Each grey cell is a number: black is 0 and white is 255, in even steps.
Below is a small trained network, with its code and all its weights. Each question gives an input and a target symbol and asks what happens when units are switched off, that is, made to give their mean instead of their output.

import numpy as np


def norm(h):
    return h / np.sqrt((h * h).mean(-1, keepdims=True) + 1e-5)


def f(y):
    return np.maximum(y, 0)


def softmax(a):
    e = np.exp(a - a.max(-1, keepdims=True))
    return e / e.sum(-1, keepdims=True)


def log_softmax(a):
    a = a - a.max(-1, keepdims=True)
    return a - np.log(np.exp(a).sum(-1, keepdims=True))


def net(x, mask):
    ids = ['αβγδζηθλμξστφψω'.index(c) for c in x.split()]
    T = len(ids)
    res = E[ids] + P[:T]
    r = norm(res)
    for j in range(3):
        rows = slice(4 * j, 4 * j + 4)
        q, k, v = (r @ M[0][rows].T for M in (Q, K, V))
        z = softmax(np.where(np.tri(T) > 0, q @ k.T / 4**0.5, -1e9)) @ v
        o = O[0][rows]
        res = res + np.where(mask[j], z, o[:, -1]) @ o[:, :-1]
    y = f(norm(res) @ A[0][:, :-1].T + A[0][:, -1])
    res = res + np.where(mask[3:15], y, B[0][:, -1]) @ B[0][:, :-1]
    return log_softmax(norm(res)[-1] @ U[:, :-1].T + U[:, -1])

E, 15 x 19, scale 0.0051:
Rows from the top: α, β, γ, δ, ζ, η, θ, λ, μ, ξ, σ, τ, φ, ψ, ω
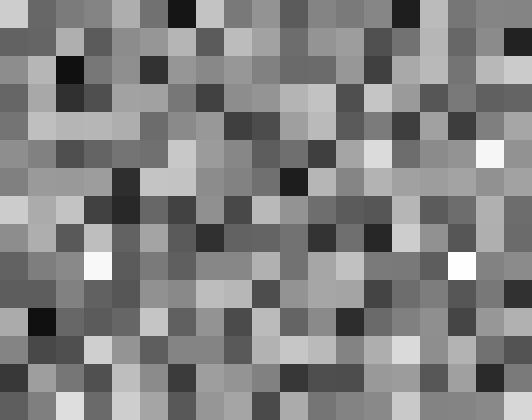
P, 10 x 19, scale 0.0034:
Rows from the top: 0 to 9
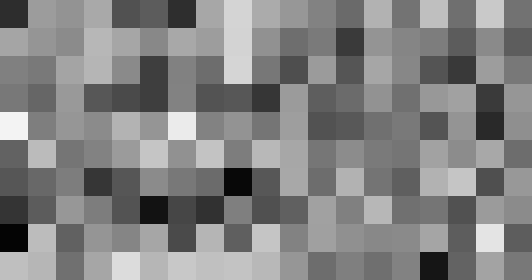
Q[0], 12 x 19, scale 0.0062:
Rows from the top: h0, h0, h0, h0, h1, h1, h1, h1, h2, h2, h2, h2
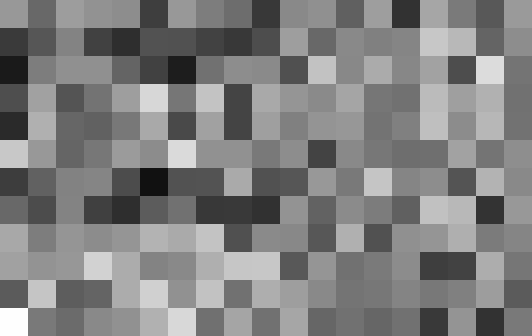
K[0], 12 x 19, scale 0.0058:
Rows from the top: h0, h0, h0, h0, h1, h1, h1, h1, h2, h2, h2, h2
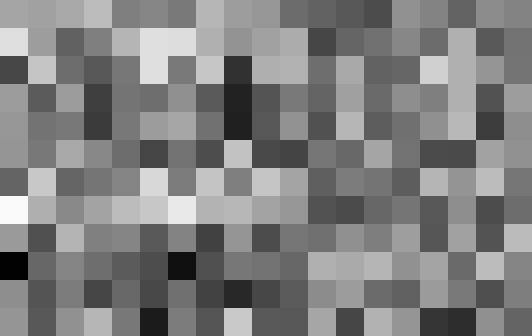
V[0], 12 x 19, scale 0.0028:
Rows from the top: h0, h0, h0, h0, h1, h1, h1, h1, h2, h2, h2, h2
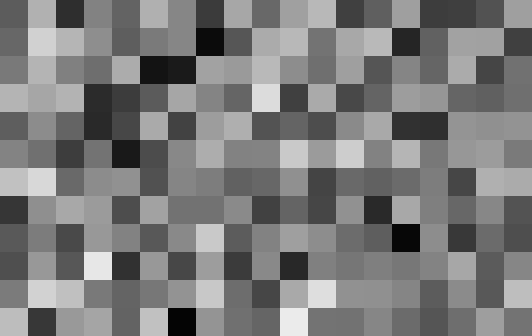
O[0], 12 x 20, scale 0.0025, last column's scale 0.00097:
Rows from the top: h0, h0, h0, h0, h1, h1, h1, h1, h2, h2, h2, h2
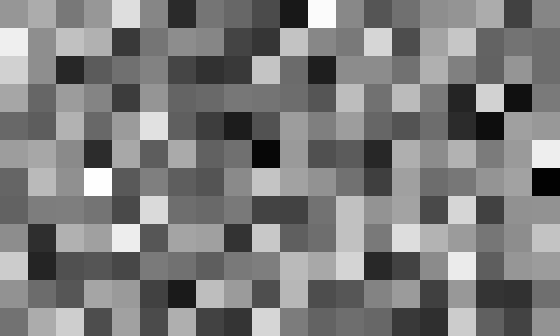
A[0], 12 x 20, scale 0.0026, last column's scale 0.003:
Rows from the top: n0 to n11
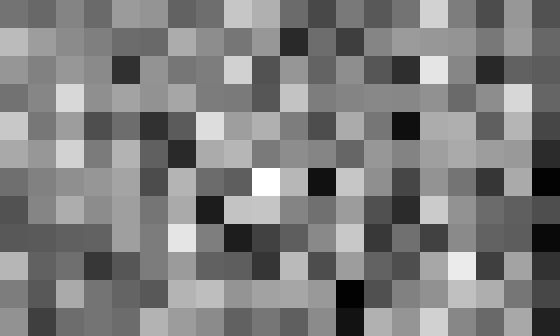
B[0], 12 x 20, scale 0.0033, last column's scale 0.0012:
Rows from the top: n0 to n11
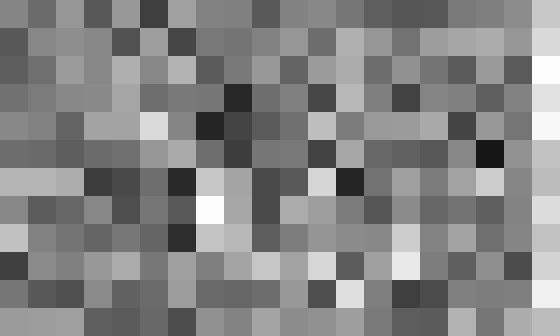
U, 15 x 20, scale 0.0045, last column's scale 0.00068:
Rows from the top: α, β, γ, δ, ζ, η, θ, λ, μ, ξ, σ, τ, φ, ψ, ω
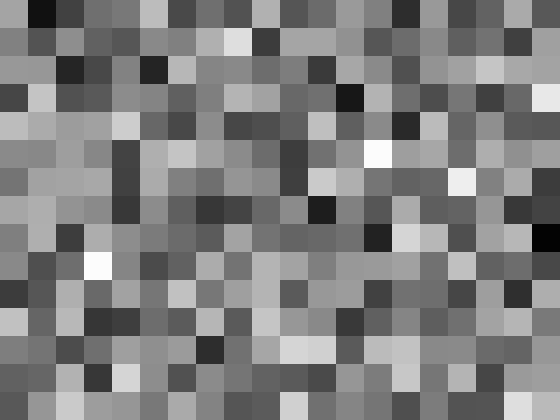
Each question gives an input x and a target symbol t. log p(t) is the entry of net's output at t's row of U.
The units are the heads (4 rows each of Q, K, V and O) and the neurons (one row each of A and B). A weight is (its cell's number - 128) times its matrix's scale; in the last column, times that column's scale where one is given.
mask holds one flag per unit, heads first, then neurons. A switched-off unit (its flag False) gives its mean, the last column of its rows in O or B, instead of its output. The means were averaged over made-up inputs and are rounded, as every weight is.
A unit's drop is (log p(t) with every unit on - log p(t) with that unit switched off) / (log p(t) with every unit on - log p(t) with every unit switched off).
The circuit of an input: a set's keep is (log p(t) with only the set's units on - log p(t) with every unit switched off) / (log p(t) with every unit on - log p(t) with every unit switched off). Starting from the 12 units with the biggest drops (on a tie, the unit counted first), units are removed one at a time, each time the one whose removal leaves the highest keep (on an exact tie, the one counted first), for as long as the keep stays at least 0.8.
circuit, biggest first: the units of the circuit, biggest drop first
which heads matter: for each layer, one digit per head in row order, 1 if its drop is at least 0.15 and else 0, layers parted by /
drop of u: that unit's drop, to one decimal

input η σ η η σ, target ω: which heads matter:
111
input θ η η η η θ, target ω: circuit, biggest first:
[h1, h0]
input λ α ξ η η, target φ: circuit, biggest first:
[n9, h2, n4]
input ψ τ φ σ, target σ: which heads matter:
110
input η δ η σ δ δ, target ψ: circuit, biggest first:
[h1, h2]
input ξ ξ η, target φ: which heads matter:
101
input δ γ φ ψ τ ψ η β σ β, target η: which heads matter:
111
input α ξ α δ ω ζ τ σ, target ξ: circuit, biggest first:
[h2, h1]
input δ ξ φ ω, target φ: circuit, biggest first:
[n9, h2, h0]
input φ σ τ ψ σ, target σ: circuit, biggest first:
[h0]
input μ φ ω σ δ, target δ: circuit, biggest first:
[h2, h0]
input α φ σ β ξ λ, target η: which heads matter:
011
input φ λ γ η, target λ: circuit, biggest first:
[h0, h1]
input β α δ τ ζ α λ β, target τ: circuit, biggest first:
[h0, n6, h2, n7]
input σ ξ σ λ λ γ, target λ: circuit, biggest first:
[h0, h2]
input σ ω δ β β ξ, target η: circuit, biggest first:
[h2, h0]
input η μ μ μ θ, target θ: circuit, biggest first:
[h1, h0]
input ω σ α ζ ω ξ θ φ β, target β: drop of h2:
0.3
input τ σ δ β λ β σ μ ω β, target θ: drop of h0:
0.2
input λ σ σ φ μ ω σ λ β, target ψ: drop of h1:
0.7
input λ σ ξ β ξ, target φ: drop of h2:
0.2
